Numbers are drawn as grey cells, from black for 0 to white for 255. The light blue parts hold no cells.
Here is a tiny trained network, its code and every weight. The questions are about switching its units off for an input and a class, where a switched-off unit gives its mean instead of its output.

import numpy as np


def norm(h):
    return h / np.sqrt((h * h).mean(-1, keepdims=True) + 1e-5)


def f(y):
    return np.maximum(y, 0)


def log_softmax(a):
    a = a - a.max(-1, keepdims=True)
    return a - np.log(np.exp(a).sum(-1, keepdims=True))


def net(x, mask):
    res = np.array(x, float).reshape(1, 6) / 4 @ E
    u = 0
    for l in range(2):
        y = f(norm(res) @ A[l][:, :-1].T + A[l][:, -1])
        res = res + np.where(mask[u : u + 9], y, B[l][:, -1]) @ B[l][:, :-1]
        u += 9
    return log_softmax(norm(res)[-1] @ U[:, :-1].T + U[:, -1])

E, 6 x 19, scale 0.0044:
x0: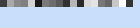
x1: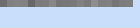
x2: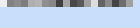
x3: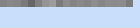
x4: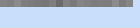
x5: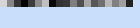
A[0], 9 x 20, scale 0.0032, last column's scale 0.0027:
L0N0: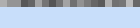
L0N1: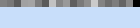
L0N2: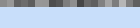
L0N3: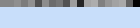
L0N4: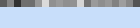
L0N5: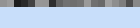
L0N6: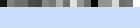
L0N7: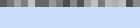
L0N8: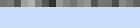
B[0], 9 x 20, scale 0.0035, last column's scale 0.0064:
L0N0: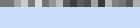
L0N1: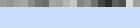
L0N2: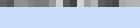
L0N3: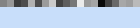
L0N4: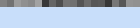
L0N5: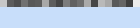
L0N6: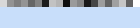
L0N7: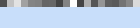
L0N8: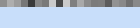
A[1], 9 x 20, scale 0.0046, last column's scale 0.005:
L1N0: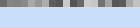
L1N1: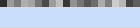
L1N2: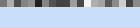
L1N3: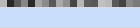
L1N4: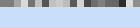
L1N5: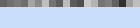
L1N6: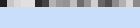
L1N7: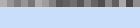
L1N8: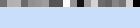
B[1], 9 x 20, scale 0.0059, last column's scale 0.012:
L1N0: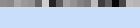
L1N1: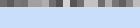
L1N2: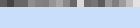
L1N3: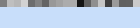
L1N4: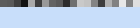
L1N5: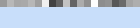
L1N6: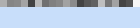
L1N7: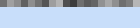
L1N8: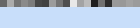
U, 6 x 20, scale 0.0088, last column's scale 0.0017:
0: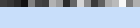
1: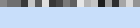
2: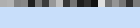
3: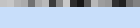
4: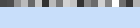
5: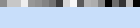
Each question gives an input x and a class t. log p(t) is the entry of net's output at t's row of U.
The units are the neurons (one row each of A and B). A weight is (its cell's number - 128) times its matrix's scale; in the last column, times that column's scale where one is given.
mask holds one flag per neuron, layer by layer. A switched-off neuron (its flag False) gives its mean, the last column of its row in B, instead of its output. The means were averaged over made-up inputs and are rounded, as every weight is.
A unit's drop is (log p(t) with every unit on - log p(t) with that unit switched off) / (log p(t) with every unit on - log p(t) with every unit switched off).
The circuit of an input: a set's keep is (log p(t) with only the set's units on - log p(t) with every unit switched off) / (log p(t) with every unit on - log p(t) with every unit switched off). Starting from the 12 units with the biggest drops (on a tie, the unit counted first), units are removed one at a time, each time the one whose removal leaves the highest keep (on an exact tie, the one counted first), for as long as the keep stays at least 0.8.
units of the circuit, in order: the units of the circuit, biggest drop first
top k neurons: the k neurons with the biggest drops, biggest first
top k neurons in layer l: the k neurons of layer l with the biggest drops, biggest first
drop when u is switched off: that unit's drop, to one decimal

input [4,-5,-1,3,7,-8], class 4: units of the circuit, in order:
(L1N6)
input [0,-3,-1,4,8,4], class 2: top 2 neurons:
(L1N4; L1N3)
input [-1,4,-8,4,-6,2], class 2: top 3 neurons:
(L1N4; L0N6; L1N2)
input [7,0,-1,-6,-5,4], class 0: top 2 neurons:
(L1N0; L1N5)
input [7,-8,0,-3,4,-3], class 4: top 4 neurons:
(L1N6; L1N0; L1N5; L1N2)
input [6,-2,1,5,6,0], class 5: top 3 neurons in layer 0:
(L0N6; L0N7; L0N5)
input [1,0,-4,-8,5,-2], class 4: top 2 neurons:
(L1N1; L1N2)
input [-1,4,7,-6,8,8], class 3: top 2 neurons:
(L1N4; L1N3)
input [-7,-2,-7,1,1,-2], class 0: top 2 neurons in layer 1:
(L1N4; L1N6)
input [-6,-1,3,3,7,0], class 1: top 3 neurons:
(L1N4; L0N6; L1N6)
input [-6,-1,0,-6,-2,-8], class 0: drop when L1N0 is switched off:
0.1
